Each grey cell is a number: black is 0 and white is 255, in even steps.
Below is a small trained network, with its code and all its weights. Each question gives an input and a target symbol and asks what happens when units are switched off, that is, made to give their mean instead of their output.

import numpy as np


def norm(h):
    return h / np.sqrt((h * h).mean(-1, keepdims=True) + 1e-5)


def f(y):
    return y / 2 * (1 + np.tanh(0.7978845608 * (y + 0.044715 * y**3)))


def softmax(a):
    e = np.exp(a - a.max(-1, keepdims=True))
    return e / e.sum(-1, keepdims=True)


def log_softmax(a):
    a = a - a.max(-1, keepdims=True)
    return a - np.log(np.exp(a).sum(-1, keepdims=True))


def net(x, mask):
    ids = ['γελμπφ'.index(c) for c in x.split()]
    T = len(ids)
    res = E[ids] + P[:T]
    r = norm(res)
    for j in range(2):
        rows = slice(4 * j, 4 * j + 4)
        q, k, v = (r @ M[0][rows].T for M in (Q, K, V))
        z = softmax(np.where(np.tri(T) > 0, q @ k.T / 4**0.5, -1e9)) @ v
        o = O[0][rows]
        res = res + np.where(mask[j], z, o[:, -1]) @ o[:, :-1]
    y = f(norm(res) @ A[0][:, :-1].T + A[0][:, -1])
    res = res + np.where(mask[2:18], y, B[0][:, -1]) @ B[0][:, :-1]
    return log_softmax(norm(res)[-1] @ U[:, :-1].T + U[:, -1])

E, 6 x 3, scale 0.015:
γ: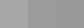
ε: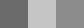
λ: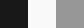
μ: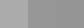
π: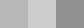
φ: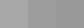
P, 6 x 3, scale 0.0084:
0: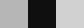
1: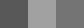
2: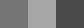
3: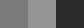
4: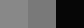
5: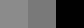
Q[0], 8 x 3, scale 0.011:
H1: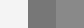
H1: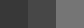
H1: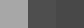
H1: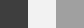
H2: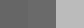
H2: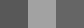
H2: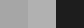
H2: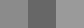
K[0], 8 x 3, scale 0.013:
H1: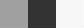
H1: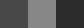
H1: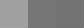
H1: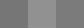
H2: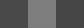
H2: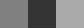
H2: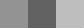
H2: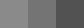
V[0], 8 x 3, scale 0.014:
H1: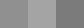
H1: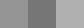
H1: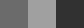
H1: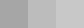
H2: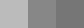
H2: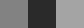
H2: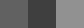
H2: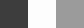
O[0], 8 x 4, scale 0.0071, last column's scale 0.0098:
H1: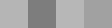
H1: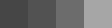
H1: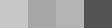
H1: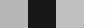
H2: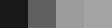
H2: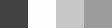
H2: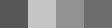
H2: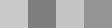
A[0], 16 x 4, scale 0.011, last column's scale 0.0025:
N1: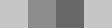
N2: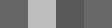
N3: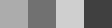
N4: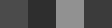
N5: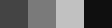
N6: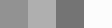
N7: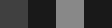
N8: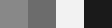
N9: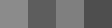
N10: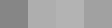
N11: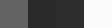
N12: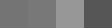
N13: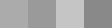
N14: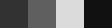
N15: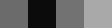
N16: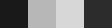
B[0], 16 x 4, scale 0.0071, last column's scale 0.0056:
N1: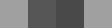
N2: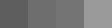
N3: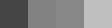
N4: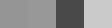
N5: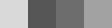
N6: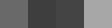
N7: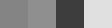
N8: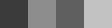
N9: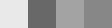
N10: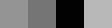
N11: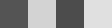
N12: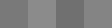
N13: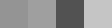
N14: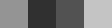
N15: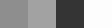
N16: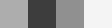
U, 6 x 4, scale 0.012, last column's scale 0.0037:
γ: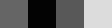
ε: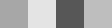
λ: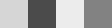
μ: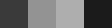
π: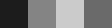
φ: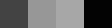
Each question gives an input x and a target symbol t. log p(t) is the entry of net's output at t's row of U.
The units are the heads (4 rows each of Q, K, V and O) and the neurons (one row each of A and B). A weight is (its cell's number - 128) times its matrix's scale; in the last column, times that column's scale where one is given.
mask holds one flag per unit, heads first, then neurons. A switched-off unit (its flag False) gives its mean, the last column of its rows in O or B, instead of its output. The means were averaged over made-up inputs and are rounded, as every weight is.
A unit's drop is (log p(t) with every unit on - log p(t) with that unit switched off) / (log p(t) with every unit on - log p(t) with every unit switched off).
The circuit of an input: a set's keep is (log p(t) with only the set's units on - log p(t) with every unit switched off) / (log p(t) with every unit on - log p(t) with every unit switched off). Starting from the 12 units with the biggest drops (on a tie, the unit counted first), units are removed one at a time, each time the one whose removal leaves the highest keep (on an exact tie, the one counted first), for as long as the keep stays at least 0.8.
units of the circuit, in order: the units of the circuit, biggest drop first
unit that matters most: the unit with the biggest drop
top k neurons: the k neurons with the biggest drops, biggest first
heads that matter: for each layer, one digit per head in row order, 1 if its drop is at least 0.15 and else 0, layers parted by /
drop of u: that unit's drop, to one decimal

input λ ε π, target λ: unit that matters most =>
H2
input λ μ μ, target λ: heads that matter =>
01
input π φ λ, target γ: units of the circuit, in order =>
[H2; N16]
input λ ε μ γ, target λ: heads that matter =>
01
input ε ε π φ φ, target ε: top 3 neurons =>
[N11; N15; N16]
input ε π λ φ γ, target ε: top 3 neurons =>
[N11; N15; N16]
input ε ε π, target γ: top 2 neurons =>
[N11; N3]
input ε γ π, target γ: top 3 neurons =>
[N11; N3; N8]
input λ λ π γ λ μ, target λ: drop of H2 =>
0.2
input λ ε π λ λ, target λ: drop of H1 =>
-0.1
